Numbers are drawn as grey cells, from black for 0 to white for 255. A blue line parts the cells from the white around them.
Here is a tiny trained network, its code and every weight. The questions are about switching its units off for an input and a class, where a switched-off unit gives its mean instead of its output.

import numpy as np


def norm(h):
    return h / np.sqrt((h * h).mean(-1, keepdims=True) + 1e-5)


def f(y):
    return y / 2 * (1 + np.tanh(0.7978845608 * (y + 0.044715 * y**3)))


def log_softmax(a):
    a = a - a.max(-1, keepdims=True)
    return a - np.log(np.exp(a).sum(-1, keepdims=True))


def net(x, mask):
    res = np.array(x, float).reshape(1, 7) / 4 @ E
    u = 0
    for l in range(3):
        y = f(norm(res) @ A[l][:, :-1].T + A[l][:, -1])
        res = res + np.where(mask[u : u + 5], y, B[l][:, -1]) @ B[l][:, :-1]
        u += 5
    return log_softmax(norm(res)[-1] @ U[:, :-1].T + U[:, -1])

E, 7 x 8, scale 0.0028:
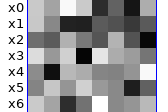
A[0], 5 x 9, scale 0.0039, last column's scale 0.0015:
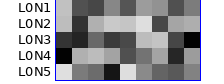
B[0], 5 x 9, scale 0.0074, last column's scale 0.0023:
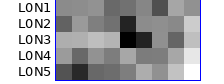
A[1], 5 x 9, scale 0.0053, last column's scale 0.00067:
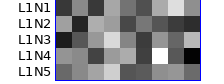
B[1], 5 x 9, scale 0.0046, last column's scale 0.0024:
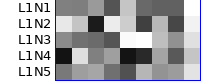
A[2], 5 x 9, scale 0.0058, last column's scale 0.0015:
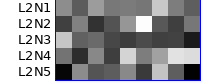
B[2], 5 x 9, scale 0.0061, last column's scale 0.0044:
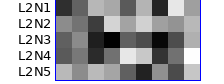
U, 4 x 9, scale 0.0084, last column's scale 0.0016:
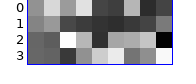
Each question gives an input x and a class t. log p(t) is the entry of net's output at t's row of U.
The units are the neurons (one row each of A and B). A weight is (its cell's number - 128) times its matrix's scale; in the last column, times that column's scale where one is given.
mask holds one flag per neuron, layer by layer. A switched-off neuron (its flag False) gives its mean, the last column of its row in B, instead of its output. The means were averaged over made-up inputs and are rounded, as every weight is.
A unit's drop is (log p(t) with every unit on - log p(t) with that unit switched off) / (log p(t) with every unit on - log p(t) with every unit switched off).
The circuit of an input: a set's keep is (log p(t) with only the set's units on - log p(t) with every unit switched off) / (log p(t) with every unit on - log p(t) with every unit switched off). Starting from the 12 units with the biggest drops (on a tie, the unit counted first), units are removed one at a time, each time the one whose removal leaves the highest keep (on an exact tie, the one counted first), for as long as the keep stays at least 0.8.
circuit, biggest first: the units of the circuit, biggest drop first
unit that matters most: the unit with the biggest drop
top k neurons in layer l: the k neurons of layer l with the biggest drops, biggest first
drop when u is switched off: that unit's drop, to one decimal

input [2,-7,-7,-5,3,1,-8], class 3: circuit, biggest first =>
(L1N3 L0N3)
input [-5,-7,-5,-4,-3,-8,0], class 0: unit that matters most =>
L1N4
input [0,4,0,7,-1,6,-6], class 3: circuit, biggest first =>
(L0N3 L2N2)
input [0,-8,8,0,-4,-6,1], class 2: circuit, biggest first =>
(L0N3 L2N1)
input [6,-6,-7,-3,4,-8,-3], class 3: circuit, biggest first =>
(L2N4 L0N3)
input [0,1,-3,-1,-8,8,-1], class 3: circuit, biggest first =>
(L0N3 L2N2)
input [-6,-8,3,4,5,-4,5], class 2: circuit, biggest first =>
(L0N3 L2N1)
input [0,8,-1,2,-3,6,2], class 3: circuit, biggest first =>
(L0N5 L2N2)
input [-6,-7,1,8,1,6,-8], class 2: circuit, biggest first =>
(L0N3 L2N4)
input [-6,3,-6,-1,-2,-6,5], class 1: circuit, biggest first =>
(L1N4 L2N5)
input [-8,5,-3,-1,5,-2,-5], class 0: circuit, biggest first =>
(L0N3 L2N5)
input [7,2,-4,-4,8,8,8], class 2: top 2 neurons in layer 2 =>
(L2N4 L2N3)
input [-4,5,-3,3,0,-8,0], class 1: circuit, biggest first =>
(L0N3 L1N3)
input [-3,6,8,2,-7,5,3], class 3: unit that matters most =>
L2N2
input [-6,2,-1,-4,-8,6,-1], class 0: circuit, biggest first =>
(L2N5 L2N4)
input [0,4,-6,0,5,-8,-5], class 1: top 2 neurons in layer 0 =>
(L0N5 L0N3)
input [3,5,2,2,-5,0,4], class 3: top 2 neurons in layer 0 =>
(L0N5 L0N3)
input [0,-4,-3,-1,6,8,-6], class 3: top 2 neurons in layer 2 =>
(L2N5 L2N4)
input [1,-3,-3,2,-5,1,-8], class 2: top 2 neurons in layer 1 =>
(L1N1 L1N5)
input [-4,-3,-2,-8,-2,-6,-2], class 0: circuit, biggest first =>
(L2N5)
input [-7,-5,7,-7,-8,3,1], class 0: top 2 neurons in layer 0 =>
(L0N5 L0N3)
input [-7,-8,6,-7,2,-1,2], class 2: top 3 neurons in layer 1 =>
(L1N4 L1N5 L1N3)
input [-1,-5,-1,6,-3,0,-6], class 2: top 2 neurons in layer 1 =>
(L1N1 L1N3)
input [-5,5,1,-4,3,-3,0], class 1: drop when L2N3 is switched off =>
0.5
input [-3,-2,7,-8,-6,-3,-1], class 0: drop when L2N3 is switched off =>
0.0
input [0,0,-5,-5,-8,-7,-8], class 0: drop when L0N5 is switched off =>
0.1
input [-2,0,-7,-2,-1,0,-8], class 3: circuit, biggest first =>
(L1N3)
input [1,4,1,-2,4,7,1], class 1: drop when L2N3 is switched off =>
0.2
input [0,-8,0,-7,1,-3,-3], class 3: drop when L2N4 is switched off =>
0.2
